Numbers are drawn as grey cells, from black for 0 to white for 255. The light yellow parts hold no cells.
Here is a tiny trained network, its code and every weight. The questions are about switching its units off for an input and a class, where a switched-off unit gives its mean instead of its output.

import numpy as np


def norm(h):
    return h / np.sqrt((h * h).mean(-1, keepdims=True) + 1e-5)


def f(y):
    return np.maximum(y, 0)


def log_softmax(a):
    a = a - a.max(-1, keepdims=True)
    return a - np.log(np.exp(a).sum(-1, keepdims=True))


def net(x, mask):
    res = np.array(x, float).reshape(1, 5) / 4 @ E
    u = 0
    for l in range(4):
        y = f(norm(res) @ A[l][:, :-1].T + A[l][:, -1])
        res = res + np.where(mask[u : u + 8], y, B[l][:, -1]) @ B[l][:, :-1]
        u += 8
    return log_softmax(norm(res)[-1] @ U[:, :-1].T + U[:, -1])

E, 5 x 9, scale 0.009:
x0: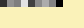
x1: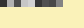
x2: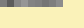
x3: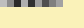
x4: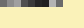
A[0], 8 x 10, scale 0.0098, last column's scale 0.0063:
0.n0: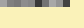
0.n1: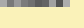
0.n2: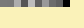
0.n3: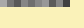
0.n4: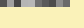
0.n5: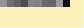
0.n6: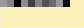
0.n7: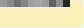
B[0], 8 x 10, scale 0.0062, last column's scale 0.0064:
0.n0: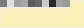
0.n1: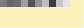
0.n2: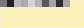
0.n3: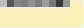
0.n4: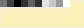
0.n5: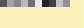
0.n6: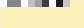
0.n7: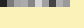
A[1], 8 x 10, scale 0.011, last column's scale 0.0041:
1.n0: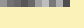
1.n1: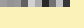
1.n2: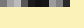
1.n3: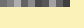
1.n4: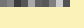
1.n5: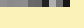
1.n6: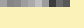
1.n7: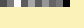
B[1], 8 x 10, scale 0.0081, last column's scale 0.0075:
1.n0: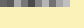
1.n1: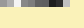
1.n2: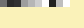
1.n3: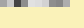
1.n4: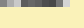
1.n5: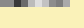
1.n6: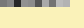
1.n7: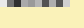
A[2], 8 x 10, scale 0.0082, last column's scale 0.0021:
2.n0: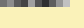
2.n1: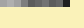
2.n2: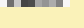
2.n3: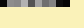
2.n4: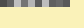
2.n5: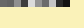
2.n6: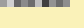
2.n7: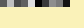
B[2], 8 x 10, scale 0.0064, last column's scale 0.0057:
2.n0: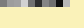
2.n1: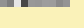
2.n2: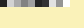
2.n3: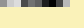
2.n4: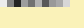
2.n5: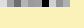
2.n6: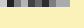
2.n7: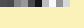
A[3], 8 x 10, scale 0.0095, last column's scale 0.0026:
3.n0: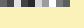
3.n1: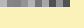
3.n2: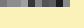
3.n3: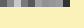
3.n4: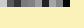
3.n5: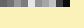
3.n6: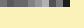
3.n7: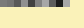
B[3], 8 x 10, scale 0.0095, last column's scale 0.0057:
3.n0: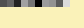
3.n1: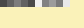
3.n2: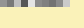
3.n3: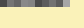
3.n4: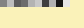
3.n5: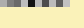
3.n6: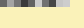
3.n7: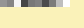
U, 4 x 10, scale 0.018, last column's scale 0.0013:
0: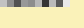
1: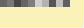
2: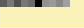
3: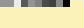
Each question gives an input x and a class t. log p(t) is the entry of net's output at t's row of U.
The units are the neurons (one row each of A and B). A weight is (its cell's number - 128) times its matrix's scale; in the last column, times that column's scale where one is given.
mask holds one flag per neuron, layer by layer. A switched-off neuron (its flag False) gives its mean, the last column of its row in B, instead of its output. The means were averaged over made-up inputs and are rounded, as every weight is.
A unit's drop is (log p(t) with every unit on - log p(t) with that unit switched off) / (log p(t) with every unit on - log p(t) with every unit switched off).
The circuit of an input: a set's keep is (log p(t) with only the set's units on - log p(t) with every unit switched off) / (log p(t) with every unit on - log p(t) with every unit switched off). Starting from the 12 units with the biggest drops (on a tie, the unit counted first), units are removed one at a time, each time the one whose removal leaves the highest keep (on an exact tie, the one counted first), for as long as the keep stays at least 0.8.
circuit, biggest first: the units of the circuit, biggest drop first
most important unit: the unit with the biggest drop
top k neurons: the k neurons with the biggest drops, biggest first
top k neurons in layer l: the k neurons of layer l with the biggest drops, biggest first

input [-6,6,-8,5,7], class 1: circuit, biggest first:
[1.n2]
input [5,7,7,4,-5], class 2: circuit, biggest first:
[1.n2, 0.n4]
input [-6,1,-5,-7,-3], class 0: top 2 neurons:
[0.n2, 1.n7]
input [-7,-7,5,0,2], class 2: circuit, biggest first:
[3.n0, 2.n2]
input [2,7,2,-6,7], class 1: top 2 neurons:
[1.n2, 1.n3]
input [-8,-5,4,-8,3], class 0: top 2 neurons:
[1.n7, 0.n2]
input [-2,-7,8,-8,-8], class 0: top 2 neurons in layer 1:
[1.n2, 1.n7]
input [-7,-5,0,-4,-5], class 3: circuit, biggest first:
[1.n1, 0.n4]
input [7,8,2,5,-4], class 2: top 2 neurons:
[0.n4, 1.n2]
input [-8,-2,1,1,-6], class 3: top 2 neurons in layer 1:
[1.n1, 1.n2]
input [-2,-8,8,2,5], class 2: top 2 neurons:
[3.n0, 2.n2]
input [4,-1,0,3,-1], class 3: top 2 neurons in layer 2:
[2.n3, 2.n4]
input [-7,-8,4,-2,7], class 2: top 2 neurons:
[2.n2, 3.n0]
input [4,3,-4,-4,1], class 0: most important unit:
2.n5
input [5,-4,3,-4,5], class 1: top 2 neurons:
[1.n2, 1.n1]
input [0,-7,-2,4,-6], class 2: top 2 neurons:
[1.n2, 3.n0]
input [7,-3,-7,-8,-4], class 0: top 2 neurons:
[1.n7, 2.n5]
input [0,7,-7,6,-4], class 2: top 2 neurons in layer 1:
[1.n7, 1.n2]
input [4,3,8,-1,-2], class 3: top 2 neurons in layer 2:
[2.n3, 2.n2]
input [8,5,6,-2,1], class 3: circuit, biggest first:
[2.n3]
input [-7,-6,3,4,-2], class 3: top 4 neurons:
[1.n1, 0.n4, 0.n5, 2.n7]
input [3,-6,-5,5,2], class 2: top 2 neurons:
[3.n0, 1.n7]
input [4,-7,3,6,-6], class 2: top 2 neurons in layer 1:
[1.n2, 1.n7]
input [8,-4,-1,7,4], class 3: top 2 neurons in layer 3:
[3.n7, 3.n2]
